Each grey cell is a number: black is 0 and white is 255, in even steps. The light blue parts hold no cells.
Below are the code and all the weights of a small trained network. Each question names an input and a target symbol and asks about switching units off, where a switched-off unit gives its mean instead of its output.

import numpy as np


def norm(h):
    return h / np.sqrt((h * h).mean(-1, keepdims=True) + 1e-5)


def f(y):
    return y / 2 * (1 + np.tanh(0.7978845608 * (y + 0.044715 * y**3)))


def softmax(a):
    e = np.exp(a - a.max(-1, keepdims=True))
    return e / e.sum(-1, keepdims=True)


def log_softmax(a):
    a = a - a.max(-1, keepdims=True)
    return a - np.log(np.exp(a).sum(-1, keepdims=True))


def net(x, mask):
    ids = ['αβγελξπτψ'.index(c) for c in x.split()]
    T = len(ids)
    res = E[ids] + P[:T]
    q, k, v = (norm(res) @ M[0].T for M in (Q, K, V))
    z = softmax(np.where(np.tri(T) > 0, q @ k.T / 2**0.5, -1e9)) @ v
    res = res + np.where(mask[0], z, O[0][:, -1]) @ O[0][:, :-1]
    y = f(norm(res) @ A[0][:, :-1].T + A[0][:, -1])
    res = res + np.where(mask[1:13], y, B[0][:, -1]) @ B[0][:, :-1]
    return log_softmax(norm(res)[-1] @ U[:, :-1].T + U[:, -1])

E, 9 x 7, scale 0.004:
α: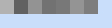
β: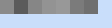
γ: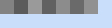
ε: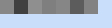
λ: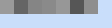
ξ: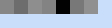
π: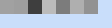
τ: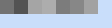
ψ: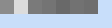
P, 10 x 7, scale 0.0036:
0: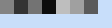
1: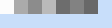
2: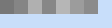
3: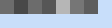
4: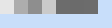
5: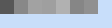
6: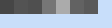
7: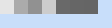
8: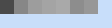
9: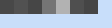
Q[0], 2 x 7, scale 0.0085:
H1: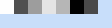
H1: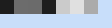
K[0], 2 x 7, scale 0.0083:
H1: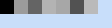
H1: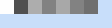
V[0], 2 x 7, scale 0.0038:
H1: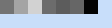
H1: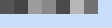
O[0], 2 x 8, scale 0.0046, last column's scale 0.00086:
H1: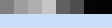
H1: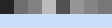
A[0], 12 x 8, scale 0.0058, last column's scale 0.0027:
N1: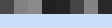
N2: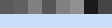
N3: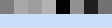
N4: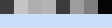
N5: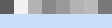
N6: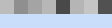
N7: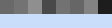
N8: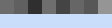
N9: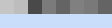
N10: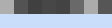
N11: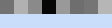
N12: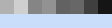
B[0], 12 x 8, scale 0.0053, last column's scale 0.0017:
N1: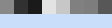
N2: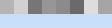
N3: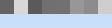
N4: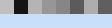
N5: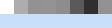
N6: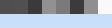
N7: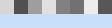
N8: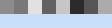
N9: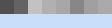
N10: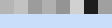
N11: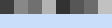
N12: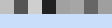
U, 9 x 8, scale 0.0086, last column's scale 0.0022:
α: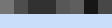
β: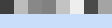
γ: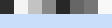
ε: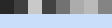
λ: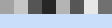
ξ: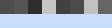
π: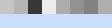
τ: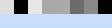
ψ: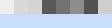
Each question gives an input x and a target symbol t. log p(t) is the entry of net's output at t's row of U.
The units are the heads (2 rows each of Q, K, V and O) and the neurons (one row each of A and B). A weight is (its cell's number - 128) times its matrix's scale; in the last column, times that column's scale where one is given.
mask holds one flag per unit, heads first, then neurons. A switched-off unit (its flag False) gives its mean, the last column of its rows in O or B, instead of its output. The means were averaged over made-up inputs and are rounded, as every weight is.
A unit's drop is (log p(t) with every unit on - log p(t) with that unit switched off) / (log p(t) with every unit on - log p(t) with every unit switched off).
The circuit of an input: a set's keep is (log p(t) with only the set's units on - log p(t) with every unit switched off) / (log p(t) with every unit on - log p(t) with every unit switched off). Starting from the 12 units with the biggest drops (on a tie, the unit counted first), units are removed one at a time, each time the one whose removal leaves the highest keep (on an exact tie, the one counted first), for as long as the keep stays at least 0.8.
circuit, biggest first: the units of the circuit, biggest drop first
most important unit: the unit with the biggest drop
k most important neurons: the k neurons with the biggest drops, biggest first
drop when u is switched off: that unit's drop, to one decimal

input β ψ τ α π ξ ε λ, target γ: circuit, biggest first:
[H1 N3]
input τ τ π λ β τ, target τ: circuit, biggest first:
[N5 N3]
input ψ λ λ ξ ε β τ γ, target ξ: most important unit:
H1
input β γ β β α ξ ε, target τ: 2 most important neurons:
[N8 N3]
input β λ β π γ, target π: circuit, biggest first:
[H1 N10 N6 N12]
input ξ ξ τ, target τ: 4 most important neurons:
[N5 N4 N11 N3]
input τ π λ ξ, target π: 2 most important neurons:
[N1 N10]
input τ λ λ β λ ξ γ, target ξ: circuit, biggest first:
[N11 N7]
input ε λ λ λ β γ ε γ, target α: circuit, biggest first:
[N6 N2]
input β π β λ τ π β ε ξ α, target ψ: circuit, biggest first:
[N10 N6 N2]
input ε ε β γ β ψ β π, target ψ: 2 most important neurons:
[N12 N3]
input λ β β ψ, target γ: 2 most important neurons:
[N11 N2]
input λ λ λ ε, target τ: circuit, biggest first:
[N7 N6]
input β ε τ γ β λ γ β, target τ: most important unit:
N12
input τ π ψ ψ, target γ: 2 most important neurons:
[N11 N6]
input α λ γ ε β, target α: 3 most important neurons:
[N2 N6 N12]
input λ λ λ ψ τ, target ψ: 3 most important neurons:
[N12 N3 N11]
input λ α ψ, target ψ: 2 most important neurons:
[N5 N12]
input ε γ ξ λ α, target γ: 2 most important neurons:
[N3 N6]
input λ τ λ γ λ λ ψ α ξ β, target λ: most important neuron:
[N2]
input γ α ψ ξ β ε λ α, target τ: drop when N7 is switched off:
-0.2
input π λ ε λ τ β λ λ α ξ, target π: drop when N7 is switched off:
0.0
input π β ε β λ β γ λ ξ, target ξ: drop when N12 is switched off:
0.1
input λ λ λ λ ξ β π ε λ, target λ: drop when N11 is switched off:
0.0
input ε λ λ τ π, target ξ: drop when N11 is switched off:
-0.1
